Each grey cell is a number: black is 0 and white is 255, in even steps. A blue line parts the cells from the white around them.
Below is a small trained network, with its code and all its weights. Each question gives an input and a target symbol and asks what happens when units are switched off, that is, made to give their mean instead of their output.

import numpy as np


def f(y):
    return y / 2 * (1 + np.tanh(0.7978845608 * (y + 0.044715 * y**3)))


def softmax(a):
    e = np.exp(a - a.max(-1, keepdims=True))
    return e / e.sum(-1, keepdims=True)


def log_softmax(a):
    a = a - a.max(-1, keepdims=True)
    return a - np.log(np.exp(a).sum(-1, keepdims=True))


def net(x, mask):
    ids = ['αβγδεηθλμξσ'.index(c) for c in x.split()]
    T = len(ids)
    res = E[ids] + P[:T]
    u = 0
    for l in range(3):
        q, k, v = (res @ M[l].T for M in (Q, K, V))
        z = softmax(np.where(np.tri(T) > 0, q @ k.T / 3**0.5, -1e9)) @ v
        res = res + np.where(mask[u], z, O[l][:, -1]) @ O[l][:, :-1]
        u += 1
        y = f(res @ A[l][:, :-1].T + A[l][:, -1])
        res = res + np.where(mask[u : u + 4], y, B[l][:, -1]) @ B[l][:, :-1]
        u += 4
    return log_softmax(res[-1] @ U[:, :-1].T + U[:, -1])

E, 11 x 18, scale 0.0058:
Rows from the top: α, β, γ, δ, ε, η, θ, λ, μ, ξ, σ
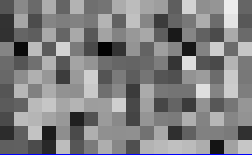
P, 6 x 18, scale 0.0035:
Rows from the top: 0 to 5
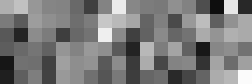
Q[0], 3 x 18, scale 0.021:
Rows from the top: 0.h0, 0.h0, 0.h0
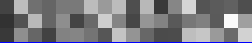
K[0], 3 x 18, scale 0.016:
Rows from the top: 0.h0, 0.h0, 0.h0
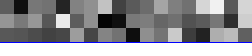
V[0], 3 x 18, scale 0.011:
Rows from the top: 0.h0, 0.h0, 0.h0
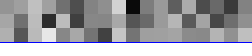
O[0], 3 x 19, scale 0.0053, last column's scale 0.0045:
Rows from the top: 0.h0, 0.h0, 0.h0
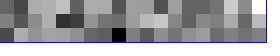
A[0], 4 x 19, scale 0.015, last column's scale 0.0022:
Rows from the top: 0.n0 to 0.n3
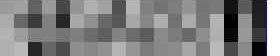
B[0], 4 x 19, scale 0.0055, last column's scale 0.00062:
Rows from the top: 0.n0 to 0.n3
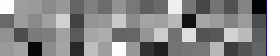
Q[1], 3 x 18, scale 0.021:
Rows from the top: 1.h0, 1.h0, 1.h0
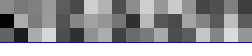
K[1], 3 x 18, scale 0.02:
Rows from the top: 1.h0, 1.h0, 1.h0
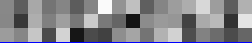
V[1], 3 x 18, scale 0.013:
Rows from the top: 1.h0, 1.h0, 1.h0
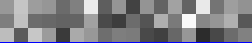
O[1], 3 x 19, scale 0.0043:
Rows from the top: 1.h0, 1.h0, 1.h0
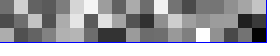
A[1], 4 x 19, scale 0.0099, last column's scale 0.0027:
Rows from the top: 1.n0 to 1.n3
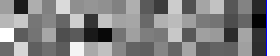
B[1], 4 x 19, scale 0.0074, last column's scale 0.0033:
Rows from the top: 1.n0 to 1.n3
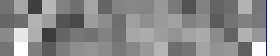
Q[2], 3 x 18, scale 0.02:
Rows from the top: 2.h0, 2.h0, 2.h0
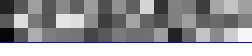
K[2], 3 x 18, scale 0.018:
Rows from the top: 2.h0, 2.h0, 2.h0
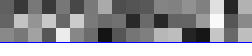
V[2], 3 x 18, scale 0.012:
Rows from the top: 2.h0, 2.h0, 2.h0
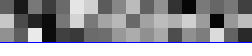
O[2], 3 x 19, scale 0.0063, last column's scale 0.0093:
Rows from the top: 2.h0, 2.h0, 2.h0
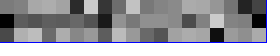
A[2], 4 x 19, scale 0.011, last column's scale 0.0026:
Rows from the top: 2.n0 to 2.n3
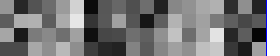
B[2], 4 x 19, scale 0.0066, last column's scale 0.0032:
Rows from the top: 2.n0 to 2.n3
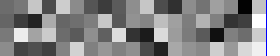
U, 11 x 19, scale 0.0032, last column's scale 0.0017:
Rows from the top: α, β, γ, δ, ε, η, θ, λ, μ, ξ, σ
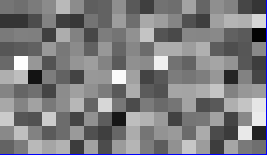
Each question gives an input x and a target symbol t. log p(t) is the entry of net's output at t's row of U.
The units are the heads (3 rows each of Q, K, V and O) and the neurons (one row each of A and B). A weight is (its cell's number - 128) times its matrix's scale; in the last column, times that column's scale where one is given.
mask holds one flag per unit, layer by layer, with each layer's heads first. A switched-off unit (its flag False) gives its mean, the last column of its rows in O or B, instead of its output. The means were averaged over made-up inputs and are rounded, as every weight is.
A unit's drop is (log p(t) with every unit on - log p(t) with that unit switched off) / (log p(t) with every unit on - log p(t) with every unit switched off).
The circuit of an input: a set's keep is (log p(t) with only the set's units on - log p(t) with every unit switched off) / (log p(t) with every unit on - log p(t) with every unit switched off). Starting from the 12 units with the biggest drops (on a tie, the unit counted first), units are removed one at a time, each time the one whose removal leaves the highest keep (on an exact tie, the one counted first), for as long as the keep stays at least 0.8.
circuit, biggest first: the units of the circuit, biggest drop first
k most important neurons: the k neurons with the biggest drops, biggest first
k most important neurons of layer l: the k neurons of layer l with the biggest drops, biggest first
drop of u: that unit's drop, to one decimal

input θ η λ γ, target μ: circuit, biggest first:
[2.h0 1.h0]
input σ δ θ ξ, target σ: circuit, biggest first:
[2.h0 0.h0]
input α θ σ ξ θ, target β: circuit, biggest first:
[0.h0 2.h0 1.h0]
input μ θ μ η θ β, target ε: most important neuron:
[1.n3]
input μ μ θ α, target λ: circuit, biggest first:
[2.h0 0.h0]
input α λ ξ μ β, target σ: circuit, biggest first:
[0.h0 2.h0 1.n3]
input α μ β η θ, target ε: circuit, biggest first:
[0.h0 1.h0 1.n3]
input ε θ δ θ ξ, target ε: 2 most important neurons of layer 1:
[1.n0 1.n2]
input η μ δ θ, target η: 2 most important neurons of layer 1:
[1.n0 1.n3]
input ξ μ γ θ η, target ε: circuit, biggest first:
[0.h0 1.n3 1.h0]
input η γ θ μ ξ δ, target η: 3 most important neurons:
[2.n2 1.n0 2.n3]
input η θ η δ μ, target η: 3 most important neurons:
[2.n2 1.n0 2.n3]
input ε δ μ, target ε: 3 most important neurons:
[2.n2 1.n0 1.n2]
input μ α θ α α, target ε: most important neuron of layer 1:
[1.n3]
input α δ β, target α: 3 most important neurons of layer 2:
[2.n2 2.n0 2.n3]
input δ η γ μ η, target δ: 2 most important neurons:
[2.n1 1.n2]
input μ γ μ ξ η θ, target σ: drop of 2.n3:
0.0
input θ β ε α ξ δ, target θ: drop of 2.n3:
0.9
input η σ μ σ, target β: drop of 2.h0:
0.7
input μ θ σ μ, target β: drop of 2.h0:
0.7
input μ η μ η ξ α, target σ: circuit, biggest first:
[2.h0]
